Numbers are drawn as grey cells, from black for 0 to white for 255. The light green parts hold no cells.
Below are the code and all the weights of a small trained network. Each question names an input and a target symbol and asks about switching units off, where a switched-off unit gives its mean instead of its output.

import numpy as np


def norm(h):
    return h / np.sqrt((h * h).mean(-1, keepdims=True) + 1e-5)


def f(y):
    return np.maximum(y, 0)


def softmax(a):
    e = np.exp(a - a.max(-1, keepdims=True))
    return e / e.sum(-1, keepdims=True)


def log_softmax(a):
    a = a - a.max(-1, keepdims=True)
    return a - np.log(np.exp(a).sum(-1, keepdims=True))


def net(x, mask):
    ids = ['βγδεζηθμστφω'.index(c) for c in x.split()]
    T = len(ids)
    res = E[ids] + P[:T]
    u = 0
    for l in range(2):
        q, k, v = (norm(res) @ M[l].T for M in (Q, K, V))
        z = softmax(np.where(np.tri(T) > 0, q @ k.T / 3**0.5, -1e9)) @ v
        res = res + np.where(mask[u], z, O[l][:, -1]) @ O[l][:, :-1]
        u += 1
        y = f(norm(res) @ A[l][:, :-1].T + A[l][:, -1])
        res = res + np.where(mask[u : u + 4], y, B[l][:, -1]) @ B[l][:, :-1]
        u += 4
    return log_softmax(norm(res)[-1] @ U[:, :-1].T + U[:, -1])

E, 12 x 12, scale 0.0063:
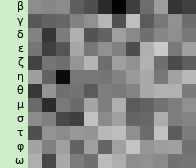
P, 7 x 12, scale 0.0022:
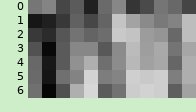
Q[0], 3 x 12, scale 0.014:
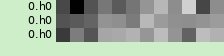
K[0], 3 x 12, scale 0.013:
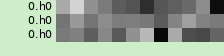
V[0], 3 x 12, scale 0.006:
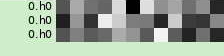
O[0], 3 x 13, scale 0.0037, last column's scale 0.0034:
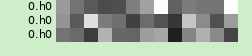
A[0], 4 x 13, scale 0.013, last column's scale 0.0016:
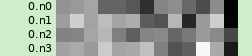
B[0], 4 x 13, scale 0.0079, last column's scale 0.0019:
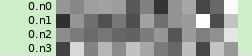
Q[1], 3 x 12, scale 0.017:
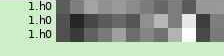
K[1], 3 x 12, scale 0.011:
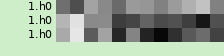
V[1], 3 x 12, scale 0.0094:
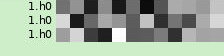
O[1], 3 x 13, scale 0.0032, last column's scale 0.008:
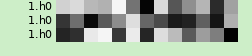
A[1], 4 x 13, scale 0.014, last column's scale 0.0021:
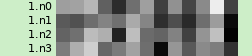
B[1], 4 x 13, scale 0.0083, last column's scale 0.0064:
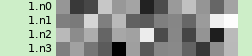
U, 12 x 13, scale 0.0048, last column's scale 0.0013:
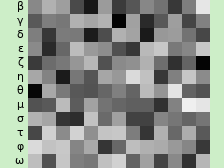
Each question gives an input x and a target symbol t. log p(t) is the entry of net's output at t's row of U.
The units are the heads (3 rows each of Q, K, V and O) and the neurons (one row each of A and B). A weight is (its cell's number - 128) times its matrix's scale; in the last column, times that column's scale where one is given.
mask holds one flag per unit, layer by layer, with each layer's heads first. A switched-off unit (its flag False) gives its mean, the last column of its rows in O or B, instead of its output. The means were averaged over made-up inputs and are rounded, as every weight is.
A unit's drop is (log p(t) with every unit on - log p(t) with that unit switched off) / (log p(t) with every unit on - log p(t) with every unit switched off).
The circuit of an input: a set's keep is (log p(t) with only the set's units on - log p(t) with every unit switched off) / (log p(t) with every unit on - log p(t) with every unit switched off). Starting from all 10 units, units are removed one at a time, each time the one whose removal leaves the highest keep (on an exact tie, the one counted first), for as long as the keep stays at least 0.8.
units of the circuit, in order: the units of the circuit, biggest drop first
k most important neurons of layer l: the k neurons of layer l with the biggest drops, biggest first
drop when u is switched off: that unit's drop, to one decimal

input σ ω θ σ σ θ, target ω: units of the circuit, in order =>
[1.h0, 1.n2]
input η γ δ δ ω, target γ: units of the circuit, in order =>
[1.h0]
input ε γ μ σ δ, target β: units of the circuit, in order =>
[0.h0, 1.n3]
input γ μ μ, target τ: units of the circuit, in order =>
[0.h0, 0.n3]
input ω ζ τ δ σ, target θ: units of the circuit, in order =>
[0.h0, 0.n1]
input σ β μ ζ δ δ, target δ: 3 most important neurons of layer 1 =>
[1.n1, 1.n0, 1.n2]
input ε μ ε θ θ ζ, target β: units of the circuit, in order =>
[0.h0, 1.n3]
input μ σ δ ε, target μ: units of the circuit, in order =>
[1.h0, 1.n1]
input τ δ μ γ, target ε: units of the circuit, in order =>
[1.h0, 1.n0]
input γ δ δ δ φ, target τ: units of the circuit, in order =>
[0.h0, 0.n3]
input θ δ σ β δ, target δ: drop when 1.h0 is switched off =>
0.3
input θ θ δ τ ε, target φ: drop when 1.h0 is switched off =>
1.3
